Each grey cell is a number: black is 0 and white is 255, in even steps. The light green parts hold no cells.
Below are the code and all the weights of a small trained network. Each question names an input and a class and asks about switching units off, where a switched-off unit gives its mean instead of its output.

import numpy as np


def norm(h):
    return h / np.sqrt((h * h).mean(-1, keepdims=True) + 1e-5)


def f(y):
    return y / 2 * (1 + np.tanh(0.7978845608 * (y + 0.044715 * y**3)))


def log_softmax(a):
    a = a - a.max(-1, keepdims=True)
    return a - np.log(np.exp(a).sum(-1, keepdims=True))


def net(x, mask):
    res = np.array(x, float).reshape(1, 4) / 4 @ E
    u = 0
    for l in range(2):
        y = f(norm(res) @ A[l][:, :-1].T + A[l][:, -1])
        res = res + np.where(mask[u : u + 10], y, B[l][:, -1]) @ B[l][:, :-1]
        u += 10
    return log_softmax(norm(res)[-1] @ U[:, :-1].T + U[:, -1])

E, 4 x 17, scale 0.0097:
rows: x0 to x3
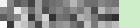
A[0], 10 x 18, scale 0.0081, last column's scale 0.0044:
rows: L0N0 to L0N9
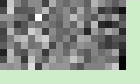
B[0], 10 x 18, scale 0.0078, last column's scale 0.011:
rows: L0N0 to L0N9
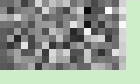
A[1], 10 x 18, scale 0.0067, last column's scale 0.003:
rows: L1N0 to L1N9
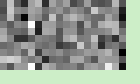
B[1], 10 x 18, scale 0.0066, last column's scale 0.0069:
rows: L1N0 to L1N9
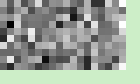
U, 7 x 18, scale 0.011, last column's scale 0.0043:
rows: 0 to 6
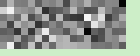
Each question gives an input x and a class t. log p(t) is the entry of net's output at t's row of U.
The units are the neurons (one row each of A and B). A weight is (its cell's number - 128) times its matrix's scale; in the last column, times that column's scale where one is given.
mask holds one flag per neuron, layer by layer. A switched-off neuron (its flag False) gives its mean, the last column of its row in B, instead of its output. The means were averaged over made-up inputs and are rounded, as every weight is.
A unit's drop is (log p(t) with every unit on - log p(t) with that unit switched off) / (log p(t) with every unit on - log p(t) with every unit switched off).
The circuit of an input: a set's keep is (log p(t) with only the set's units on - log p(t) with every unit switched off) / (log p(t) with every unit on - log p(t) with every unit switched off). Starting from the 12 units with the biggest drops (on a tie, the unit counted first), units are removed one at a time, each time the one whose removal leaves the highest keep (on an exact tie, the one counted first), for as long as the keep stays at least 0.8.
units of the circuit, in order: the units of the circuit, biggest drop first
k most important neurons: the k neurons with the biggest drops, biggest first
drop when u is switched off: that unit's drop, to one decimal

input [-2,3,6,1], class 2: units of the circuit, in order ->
[L0N5]
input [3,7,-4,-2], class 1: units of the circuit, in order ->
[L0N2 L1N8]
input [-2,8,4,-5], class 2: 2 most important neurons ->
[L0N5 L0N3]
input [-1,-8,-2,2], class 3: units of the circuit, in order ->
[L0N9 L0N0]
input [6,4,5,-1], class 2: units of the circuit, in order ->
[L0N5 L0N3]
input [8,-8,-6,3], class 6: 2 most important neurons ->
[L1N5 L0N1]
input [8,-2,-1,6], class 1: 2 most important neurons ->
[L0N1 L0N9]
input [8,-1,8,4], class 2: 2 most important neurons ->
[L0N5 L0N3]
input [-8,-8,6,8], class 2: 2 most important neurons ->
[L0N5 L0N1]
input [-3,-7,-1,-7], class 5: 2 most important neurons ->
[L0N7 L0N4]
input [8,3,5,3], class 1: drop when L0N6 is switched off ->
0.1
